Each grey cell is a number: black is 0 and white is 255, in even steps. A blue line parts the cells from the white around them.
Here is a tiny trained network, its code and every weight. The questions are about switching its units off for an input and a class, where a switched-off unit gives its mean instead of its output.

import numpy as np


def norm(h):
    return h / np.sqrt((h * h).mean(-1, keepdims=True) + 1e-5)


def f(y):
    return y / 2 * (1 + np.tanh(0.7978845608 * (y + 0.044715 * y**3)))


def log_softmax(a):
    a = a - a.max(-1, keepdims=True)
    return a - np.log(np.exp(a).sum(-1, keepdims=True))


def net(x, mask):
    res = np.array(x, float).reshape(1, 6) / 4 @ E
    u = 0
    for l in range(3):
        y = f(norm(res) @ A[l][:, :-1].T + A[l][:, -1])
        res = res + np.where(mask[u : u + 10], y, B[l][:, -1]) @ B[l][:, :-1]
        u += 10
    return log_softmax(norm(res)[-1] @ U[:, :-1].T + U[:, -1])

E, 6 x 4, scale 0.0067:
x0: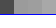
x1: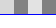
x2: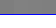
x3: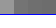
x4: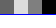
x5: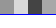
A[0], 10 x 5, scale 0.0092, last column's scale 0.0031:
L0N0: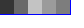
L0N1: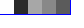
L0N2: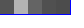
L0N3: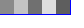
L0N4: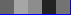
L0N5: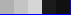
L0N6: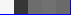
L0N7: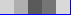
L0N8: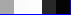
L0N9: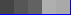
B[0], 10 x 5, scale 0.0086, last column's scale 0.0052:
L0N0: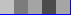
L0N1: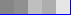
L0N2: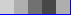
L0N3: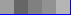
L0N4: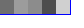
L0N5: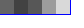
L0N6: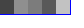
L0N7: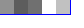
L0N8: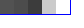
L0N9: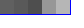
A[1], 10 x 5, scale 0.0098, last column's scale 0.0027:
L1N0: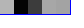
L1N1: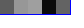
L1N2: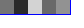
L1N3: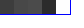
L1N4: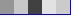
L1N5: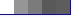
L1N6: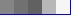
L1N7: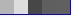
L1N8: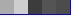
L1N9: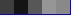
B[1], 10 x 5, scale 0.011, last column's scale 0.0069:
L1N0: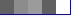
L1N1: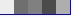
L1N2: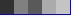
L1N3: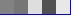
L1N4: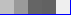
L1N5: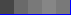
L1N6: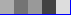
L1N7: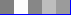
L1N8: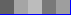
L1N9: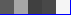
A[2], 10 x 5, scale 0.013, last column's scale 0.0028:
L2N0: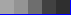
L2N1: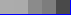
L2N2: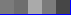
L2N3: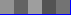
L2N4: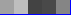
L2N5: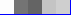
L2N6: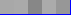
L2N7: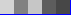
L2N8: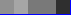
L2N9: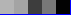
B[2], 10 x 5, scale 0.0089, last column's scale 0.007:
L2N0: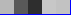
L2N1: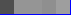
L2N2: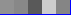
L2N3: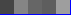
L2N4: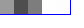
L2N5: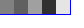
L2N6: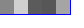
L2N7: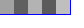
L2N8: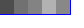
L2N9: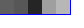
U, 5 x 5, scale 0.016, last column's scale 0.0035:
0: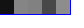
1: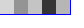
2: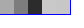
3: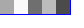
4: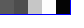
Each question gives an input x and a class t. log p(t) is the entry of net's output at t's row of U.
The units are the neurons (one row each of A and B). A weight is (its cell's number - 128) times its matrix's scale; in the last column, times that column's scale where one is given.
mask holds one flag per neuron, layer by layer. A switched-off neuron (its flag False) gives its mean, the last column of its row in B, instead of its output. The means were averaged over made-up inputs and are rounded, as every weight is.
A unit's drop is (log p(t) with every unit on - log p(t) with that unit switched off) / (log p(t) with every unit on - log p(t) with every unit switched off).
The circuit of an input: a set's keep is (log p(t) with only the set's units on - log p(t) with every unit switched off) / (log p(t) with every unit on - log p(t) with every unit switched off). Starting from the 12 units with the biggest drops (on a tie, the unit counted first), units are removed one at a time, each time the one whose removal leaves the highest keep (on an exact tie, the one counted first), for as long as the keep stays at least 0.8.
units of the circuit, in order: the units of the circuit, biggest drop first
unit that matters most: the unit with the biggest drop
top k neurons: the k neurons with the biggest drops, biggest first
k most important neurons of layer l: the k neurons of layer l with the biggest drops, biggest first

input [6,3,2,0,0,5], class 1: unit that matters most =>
L2N5
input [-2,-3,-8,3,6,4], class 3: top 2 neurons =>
[L1N7 L1N8]
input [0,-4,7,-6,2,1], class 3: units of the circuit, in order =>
[L1N7 L0N2]
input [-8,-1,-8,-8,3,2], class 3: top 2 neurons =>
[L0N2 L1N7]
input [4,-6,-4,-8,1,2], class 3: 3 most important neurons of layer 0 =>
[L0N8 L0N2 L0N7]
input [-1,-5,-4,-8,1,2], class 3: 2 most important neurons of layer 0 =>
[L0N8 L0N2]
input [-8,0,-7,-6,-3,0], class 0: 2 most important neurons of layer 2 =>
[L2N4 L2N0]
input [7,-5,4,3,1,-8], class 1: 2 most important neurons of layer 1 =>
[L1N1 L1N3]
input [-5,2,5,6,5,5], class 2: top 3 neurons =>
[L0N7 L0N8 L0N5]
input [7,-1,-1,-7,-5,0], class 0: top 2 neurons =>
[L0N2 L1N1]
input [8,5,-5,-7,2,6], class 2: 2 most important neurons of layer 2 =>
[L2N9 L2N4]
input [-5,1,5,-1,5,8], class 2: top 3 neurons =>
[L0N7 L0N8 L2N9]
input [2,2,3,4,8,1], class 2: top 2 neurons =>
[L0N8 L0N5]
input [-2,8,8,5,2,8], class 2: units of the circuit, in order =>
[L0N8]
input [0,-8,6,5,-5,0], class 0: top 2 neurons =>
[L1N0 L0N7]
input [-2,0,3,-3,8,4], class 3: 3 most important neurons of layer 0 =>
[L0N2 L0N4 L0N9]
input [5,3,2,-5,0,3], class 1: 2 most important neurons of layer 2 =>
[L2N5 L2N7]
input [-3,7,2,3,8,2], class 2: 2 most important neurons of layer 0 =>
[L0N8 L0N7]
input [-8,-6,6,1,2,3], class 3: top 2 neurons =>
[L1N7 L0N8]
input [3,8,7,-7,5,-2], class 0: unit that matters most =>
L0N8
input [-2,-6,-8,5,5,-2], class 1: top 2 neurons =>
[L1N3 L1N1]
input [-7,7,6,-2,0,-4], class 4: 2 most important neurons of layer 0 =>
[L0N1 L0N9]
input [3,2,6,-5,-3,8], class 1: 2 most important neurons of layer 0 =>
[L0N8 L0N3]
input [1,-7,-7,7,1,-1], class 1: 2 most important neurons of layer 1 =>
[L1N3 L1N2]
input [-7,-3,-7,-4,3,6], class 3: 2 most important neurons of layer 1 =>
[L1N7 L1N8]
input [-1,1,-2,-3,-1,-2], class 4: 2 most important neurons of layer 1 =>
[L1N9 L1N2]
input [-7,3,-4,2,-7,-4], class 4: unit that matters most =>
L0N1
